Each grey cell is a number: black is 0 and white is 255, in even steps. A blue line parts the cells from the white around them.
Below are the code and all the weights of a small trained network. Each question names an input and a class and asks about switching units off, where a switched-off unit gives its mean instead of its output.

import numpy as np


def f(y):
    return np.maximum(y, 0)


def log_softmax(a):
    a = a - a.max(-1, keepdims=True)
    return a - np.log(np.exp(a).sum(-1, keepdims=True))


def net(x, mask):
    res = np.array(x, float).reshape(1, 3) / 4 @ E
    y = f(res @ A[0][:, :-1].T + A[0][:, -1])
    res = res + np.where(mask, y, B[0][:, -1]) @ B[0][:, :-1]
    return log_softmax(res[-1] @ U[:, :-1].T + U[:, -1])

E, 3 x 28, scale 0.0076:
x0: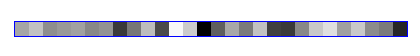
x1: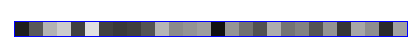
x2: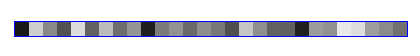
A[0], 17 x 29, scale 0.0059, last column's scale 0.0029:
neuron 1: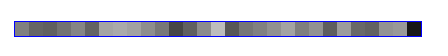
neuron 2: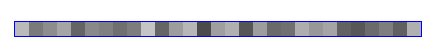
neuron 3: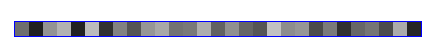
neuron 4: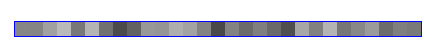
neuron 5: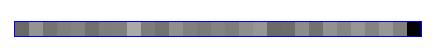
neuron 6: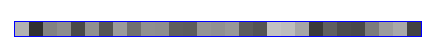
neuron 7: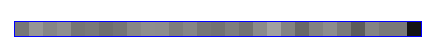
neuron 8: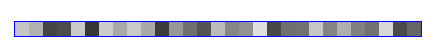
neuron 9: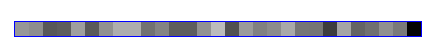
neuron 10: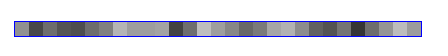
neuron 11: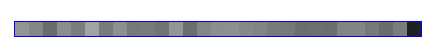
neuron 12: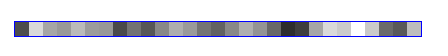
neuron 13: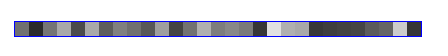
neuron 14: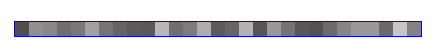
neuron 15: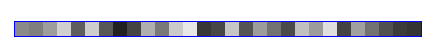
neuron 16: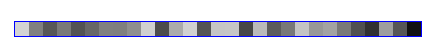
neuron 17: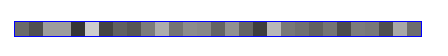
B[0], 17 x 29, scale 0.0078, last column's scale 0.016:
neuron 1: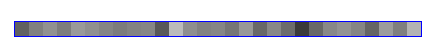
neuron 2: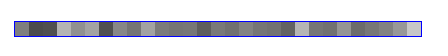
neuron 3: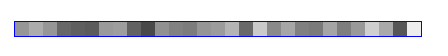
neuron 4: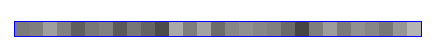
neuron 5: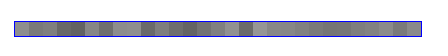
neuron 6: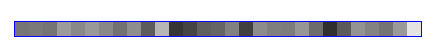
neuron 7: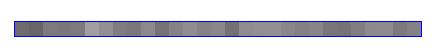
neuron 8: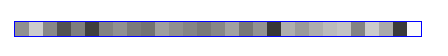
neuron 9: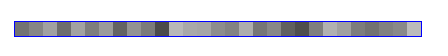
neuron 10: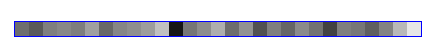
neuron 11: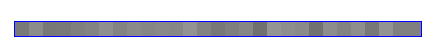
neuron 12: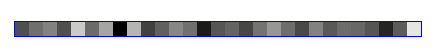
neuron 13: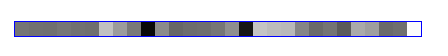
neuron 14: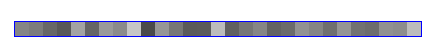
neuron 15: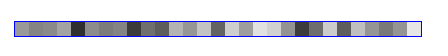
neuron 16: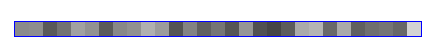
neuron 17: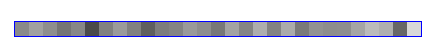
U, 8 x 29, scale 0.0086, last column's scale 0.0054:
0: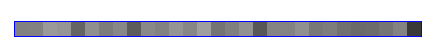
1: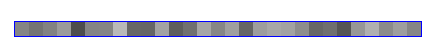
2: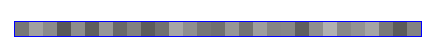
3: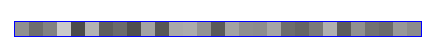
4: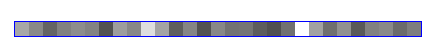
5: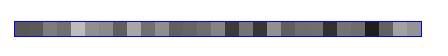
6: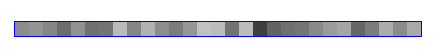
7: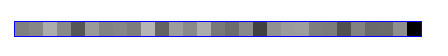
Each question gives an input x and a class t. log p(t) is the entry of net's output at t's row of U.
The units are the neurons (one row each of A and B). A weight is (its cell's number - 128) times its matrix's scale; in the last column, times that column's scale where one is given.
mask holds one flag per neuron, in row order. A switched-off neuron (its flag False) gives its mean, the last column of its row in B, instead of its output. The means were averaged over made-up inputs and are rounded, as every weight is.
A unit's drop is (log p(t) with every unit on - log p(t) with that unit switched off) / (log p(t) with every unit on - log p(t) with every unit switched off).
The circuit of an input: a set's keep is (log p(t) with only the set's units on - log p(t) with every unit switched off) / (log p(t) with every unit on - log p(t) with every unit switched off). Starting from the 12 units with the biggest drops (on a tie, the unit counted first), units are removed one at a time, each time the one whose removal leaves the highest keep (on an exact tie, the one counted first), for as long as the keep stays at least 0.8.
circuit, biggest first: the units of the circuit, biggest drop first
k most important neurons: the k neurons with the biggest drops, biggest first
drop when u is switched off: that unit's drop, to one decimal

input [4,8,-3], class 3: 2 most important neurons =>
neuron 15; neuron 8
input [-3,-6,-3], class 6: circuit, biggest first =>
neuron 12; neuron 9; neuron 13
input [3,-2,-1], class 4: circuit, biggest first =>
neuron 13; neuron 3; neuron 16
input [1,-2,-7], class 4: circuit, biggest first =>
neuron 16
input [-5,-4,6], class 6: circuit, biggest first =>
neuron 13; neuron 12
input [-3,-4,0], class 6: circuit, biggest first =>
neuron 12; neuron 13
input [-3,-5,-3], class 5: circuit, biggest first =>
neuron 3; neuron 15
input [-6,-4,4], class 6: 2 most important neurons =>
neuron 12; neuron 6
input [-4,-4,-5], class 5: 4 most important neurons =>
neuron 15; neuron 10; neuron 8; neuron 17
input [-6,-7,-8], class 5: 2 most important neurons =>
neuron 10; neuron 15
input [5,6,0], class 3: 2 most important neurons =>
neuron 15; neuron 8
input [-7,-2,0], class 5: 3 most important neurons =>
neuron 15; neuron 8; neuron 10
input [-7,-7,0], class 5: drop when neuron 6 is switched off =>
0.2
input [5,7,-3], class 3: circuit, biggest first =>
neuron 15
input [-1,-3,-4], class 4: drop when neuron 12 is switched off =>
0.3
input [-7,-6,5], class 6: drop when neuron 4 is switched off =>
0.0
